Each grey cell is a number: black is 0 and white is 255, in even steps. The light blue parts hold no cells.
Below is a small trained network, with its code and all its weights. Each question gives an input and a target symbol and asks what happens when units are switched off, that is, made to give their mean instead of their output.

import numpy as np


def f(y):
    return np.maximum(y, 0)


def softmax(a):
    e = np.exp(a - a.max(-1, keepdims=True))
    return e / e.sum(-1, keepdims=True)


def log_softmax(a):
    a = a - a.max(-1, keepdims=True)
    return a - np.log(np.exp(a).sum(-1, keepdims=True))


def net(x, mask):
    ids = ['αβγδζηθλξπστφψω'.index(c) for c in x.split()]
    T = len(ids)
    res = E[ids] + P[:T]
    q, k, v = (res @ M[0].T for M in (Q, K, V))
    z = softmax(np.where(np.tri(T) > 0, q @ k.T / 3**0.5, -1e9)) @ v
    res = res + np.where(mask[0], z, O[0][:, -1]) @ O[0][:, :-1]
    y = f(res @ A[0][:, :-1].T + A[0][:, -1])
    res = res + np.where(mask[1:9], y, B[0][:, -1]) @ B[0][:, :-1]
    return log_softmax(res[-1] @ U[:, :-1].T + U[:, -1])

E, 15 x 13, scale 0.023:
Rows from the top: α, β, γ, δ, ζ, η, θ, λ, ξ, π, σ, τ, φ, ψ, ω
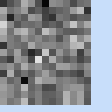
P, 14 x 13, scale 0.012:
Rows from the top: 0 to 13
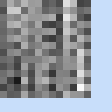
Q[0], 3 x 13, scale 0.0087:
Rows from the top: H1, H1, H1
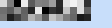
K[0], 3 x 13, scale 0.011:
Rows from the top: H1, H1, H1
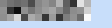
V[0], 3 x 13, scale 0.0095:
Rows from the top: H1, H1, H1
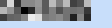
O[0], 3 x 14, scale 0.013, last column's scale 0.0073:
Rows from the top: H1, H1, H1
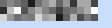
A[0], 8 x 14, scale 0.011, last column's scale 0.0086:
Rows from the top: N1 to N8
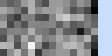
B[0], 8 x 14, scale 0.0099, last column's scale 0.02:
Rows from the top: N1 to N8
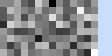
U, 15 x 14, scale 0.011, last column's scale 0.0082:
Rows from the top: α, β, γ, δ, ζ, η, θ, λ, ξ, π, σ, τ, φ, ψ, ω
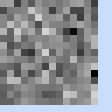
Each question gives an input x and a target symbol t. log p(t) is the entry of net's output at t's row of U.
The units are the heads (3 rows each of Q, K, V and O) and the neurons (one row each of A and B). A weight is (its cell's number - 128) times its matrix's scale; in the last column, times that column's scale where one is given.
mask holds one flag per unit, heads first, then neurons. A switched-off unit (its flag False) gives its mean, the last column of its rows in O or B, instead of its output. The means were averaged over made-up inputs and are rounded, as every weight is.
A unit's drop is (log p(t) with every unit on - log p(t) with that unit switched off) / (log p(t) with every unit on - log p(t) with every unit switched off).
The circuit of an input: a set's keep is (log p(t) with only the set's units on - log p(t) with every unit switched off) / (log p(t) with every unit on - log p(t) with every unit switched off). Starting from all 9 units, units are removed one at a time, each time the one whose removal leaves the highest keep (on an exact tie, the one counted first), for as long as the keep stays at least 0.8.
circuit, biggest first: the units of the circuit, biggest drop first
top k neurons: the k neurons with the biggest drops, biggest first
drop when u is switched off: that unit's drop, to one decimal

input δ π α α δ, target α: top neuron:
[N3]
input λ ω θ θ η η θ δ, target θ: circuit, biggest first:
[H1; N7]
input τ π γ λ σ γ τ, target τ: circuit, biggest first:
[N4; H1; N8]
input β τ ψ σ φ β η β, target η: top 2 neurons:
[N3; N1]
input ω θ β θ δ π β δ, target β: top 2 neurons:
[N7; N3]
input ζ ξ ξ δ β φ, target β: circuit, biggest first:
[H1; N7]
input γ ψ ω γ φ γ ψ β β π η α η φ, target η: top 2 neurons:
[N3; N1]
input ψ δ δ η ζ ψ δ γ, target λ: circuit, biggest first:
[H1; N8; N1]
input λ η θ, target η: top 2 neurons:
[N3; N1]
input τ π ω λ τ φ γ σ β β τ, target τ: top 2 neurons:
[N4; N8]
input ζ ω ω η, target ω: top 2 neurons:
[N8; N7]
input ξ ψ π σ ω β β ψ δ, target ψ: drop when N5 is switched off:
0.1
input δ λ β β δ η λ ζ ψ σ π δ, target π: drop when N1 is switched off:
0.1
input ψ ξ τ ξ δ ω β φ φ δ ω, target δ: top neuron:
[N8]
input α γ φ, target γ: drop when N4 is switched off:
0.0
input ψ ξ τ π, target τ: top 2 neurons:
[N8; N7]
